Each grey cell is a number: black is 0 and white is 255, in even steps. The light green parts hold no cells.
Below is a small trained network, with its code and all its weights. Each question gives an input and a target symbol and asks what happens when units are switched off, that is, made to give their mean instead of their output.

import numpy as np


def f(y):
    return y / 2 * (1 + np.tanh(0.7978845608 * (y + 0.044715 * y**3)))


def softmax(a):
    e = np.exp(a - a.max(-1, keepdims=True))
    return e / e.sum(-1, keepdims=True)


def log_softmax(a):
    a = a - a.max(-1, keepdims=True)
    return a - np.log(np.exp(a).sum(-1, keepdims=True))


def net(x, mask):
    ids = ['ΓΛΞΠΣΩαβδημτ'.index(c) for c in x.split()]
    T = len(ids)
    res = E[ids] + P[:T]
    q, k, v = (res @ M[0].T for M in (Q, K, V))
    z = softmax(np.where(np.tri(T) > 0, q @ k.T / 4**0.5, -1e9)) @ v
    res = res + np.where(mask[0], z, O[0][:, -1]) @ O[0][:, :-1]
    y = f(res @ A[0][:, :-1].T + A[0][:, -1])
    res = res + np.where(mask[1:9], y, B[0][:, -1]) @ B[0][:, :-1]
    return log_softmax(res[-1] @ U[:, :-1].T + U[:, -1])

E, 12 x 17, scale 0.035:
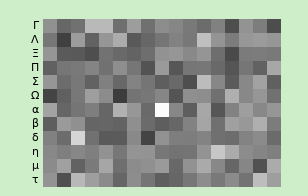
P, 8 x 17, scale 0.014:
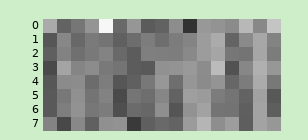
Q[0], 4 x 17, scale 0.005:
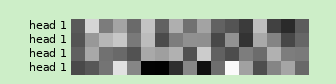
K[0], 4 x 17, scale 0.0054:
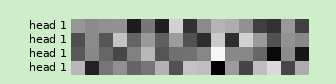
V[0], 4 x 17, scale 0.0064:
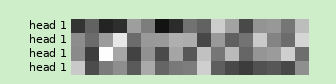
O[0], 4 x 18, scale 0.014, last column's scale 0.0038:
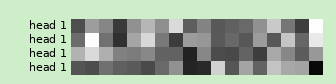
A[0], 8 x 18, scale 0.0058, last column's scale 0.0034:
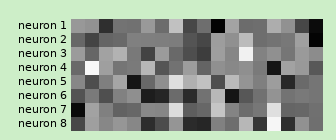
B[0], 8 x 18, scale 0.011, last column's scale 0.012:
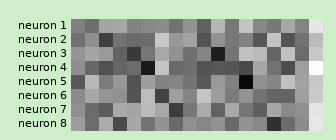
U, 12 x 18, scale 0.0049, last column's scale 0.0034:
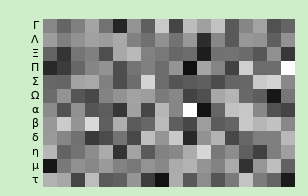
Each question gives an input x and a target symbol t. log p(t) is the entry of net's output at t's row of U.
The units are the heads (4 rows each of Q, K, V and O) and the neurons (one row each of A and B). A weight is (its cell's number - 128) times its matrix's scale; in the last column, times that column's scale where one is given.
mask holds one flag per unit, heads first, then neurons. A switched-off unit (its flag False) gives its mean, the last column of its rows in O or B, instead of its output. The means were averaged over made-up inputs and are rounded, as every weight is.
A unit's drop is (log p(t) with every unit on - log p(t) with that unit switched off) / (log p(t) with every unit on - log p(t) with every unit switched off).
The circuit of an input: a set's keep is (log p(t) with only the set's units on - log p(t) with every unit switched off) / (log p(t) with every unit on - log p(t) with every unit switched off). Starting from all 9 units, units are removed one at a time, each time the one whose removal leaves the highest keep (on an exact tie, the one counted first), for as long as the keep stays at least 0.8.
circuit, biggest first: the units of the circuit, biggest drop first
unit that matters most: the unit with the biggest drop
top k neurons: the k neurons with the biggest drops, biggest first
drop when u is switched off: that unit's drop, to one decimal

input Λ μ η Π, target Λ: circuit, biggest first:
head 1; neuron 8; neuron 1; neuron 4
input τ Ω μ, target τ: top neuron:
neuron 4
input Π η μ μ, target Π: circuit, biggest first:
head 1; neuron 7
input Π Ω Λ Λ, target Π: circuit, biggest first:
head 1; neuron 7
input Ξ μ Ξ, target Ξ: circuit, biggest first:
head 1; neuron 8; neuron 7; neuron 5
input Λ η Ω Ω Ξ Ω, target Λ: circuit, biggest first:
head 1; neuron 8; neuron 1; neuron 7
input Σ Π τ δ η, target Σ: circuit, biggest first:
neuron 5; head 1
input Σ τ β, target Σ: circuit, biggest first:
head 1; neuron 5
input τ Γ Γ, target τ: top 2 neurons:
neuron 4; neuron 8
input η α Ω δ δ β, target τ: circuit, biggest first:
neuron 7; head 1
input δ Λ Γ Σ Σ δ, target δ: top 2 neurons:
neuron 3; neuron 6
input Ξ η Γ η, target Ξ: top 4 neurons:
neuron 8; neuron 5; neuron 7; neuron 2
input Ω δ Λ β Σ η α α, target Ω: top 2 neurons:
neuron 4; neuron 7
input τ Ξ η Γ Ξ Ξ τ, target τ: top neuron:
neuron 4
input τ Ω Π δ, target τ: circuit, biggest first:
head 1; neuron 4
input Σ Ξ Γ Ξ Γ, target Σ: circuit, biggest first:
head 1; neuron 5
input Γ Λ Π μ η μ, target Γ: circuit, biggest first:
head 1; neuron 3
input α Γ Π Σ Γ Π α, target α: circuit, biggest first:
head 1; neuron 7
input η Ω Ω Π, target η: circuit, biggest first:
head 1; neuron 4
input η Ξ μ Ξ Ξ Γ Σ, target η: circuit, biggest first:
head 1
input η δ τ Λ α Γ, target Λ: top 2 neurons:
neuron 4; neuron 3
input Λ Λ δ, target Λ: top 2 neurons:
neuron 8; neuron 1
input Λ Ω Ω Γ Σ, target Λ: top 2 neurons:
neuron 1; neuron 8
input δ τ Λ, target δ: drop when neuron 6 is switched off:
0.0
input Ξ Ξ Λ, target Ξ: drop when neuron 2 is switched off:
0.2
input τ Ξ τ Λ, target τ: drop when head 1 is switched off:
1.1
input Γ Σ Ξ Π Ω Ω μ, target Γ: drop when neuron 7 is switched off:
0.0
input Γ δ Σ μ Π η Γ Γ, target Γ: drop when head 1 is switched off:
0.9
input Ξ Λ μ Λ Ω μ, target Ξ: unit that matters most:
neuron 8
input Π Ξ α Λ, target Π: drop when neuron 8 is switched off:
0.1
